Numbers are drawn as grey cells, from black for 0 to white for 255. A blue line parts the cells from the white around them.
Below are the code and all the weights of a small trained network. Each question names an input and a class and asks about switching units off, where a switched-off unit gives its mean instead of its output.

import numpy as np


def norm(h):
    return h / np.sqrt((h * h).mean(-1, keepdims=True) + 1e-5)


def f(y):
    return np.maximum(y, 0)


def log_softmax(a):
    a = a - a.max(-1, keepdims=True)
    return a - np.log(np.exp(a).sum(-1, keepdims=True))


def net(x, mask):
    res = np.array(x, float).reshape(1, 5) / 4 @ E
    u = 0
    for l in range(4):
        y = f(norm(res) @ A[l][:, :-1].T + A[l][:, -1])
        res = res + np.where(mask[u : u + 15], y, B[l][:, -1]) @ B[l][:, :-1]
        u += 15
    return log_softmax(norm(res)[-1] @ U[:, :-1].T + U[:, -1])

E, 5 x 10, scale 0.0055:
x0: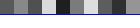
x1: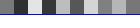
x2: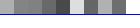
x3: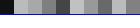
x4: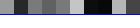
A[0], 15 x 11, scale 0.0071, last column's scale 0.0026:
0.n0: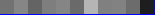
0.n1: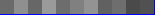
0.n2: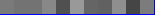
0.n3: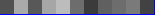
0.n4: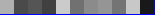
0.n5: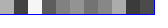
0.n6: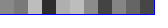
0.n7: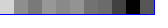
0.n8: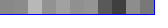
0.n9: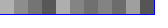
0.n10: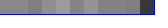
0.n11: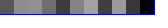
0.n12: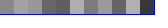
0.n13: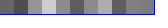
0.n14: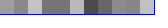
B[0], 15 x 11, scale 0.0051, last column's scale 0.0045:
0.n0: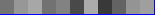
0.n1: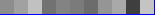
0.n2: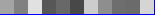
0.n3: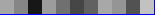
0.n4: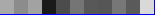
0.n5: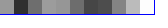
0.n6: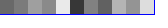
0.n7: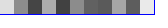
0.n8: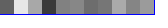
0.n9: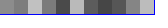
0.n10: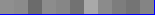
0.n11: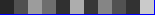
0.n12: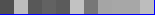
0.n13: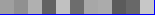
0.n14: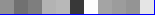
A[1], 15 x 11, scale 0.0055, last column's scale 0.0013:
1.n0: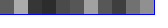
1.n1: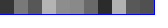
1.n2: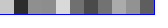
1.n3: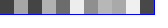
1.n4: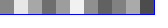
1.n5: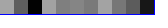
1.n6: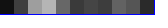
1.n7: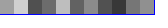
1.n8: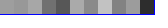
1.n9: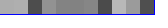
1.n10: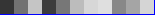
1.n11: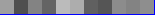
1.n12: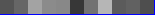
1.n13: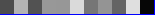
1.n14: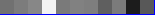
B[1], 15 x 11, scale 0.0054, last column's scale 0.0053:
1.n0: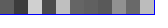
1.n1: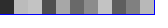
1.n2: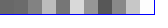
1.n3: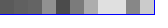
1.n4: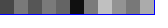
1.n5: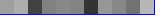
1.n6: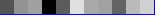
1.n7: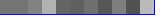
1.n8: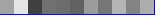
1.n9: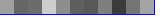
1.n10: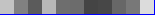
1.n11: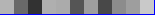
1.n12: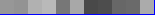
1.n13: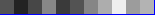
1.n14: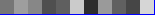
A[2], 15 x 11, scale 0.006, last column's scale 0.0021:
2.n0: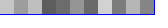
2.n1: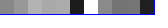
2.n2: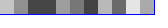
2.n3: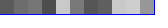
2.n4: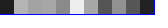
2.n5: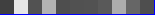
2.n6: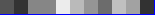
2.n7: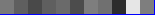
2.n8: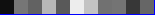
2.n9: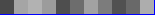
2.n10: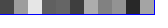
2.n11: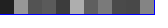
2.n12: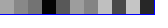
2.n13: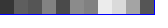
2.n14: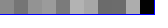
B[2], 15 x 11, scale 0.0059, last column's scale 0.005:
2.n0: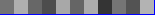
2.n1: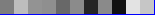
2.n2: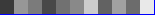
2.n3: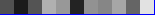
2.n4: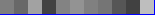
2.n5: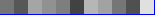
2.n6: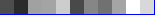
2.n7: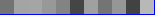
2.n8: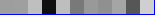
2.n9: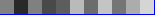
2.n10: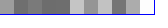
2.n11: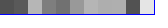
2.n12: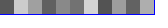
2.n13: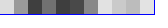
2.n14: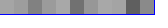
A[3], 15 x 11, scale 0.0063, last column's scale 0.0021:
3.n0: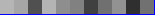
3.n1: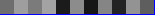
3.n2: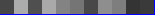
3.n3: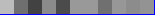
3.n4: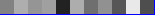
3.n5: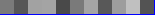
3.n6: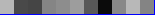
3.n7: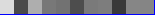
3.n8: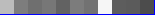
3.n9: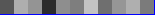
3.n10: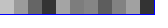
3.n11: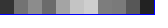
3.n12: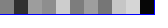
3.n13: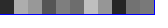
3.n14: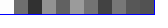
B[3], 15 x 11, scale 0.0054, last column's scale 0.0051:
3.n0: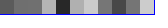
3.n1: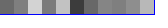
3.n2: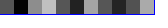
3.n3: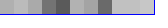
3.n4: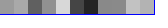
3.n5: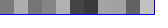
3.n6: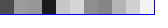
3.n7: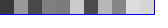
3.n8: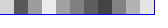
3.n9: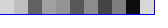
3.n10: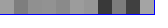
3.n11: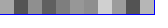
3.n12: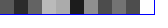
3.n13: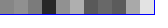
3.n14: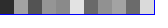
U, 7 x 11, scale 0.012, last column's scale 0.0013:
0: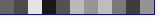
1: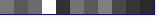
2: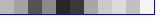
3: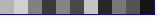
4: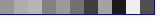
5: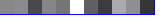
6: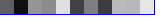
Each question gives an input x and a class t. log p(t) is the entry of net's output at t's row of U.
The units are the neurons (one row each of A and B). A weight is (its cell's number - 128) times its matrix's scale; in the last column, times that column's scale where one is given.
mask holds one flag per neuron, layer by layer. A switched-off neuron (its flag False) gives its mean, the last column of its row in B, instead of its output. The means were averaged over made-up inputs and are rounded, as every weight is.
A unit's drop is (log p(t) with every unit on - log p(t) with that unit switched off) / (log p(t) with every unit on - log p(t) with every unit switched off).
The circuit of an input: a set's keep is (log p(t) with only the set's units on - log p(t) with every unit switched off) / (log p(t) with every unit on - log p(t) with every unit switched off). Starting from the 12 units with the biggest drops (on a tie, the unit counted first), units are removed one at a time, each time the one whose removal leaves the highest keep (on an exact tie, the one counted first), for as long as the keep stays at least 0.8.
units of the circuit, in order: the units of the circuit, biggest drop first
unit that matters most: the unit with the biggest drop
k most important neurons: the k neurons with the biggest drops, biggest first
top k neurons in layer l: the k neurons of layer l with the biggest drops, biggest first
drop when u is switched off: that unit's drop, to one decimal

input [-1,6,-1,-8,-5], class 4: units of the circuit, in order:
[2.n1]
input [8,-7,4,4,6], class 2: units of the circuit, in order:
[2.n13, 1.n3, 1.n13]
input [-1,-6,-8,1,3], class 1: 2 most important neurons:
[0.n3, 0.n7]
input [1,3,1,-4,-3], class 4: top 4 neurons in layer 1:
[1.n6, 1.n7, 1.n14, 1.n5]
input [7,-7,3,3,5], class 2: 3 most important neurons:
[2.n13, 1.n3, 1.n13]
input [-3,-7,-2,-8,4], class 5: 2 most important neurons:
[3.n6, 3.n14]
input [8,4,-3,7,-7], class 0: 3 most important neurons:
[0.n11, 2.n8, 0.n14]
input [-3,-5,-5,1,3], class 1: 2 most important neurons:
[0.n3, 0.n7]
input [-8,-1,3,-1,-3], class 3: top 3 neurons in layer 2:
[2.n2, 2.n0, 2.n12]
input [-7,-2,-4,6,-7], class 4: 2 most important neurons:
[0.n12, 2.n1]
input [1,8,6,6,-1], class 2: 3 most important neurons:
[2.n13, 0.n12, 1.n3]
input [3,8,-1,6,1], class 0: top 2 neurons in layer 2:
[2.n4, 2.n10]
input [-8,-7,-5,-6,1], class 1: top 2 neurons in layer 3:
[3.n2, 3.n0]
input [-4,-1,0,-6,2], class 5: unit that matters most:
0.n7
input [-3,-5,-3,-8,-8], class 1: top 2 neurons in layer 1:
[1.n7, 1.n5]
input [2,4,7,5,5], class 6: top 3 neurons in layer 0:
[0.n6, 0.n5, 0.n14]
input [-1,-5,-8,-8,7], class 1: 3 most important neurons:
[3.n2, 0.n3, 3.n0]
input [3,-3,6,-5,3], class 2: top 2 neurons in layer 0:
[0.n12, 0.n5]
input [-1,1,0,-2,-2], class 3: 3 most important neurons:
[0.n4, 0.n14, 0.n6]
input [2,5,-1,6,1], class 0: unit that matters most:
0.n11
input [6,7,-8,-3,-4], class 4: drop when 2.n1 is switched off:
0.4
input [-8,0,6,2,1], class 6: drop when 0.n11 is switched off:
0.0
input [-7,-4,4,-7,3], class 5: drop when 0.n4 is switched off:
0.1
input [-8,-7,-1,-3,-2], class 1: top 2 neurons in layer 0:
[0.n3, 0.n5]
